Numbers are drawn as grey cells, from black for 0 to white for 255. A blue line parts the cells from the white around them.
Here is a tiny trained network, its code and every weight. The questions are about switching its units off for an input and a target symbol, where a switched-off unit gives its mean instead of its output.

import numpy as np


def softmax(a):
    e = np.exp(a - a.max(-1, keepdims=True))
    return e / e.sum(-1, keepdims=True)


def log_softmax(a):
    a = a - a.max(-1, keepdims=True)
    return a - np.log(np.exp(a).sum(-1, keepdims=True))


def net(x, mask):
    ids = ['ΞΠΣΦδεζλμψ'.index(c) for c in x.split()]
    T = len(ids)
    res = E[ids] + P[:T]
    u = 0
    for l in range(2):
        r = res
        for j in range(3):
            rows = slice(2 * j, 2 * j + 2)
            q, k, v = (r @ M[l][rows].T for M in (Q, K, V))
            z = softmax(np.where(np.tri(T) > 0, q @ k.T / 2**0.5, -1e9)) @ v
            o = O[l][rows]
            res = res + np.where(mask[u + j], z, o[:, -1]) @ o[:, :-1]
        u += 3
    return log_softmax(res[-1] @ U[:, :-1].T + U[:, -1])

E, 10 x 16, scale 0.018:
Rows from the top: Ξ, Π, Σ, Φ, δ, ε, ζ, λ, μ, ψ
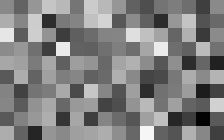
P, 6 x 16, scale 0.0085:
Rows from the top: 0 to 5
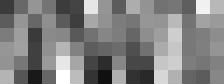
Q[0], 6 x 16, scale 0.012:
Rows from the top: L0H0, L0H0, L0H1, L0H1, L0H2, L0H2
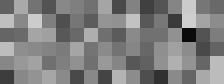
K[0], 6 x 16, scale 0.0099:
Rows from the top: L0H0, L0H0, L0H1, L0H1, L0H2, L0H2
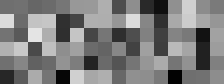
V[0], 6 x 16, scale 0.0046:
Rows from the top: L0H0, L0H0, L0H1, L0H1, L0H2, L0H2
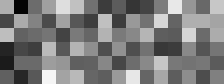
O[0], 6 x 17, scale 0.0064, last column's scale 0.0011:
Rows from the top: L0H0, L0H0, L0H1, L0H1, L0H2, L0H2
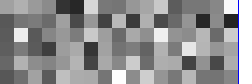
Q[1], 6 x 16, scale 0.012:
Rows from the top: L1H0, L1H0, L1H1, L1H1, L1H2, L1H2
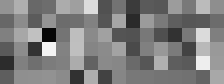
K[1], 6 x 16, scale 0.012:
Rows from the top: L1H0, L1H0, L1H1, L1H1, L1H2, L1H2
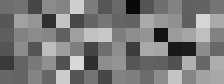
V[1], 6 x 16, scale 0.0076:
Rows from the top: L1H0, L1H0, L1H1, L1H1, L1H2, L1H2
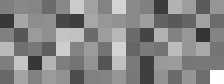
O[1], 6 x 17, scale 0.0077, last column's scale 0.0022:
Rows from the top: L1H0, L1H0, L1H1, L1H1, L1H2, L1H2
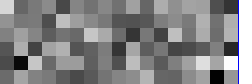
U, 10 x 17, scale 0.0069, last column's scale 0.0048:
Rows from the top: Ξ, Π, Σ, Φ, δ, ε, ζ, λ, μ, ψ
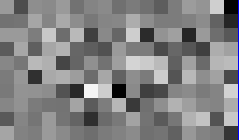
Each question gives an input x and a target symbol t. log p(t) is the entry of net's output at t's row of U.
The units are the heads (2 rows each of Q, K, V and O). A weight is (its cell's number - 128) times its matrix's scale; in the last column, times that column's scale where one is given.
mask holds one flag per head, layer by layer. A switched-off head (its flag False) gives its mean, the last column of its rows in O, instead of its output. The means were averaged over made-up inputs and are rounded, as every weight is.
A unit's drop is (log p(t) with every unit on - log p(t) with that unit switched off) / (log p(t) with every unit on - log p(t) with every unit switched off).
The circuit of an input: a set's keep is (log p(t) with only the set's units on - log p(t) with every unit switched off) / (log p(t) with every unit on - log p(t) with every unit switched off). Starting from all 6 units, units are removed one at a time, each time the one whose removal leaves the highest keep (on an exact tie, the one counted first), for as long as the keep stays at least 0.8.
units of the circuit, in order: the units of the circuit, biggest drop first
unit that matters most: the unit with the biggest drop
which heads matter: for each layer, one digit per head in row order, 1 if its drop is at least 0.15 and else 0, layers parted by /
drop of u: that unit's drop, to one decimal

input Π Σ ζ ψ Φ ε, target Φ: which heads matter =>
010 / 100
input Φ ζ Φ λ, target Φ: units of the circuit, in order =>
[L0H0; L1H1]
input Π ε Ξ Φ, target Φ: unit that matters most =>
L0H1
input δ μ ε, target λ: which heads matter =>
001 / 010
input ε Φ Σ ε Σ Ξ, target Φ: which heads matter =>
100 / 000
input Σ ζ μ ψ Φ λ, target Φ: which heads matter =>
100 / 110
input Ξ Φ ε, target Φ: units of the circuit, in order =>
[L0H1; L1H0]
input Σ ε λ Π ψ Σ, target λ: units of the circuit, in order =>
[L0H1; L1H2; L0H0]
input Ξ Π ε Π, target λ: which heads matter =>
011 / 011
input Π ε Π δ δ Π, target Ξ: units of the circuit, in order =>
[L0H0; L1H2]
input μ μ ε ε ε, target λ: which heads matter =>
000 / 010
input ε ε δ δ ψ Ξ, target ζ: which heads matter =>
000 / 010
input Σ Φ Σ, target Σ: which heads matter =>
111 / 000
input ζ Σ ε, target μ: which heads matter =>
000 / 001
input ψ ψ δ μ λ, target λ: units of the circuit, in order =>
[L1H1]
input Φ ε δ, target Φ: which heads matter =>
000 / 000
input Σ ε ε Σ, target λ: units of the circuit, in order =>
[L1H2; L0H0]
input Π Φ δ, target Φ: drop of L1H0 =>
0.1
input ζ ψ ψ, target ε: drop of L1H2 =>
0.1
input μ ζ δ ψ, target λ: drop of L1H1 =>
0.8
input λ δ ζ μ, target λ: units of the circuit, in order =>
[L1H1]
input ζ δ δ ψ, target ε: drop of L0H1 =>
0.2
